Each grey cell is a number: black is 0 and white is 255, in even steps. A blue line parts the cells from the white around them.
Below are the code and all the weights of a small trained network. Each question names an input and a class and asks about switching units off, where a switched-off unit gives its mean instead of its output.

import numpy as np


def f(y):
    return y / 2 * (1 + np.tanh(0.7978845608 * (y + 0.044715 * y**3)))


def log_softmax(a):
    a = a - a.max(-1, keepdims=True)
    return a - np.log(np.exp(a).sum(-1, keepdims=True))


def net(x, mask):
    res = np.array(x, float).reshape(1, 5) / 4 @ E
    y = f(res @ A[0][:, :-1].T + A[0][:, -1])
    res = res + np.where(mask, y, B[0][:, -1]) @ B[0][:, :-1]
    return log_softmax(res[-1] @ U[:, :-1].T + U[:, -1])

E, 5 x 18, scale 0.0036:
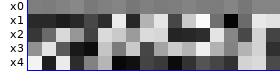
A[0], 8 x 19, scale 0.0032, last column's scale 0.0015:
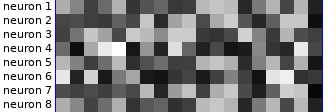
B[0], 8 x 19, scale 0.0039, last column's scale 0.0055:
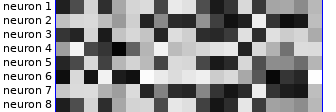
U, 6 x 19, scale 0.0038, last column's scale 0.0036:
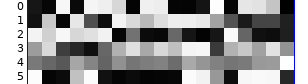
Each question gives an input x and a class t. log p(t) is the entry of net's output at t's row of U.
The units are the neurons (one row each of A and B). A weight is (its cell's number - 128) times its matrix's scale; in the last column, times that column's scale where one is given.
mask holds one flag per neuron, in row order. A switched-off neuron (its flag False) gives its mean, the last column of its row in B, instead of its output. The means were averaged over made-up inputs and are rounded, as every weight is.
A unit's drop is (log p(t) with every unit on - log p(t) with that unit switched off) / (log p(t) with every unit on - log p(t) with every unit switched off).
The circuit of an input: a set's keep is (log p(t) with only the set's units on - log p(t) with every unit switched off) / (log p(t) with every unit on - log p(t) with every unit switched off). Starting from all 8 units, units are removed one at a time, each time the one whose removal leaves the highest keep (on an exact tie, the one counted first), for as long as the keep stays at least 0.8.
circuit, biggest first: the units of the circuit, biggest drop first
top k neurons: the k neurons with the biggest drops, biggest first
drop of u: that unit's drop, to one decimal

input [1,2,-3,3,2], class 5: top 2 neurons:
(neuron 4; neuron 6)
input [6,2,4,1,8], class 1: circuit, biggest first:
(neuron 6)
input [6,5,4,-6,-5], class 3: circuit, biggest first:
(neuron 4; neuron 6)
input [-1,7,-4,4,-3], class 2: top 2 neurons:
(neuron 2; neuron 7)
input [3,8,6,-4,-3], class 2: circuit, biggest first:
(neuron 2; neuron 7)
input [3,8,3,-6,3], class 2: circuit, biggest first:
(neuron 7; neuron 2)
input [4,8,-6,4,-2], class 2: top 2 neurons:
(neuron 2; neuron 7)
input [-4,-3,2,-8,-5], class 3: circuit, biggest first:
(neuron 4; neuron 6)
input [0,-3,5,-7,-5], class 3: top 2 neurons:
(neuron 4; neuron 6)
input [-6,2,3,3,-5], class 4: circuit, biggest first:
(neuron 6; neuron 4)
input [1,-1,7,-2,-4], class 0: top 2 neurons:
(neuron 3; neuron 6)
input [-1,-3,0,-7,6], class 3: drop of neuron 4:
0.3
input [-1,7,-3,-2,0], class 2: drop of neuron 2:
0.2
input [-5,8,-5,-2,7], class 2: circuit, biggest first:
(neuron 7)
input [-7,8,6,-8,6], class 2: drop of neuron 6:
-0.1
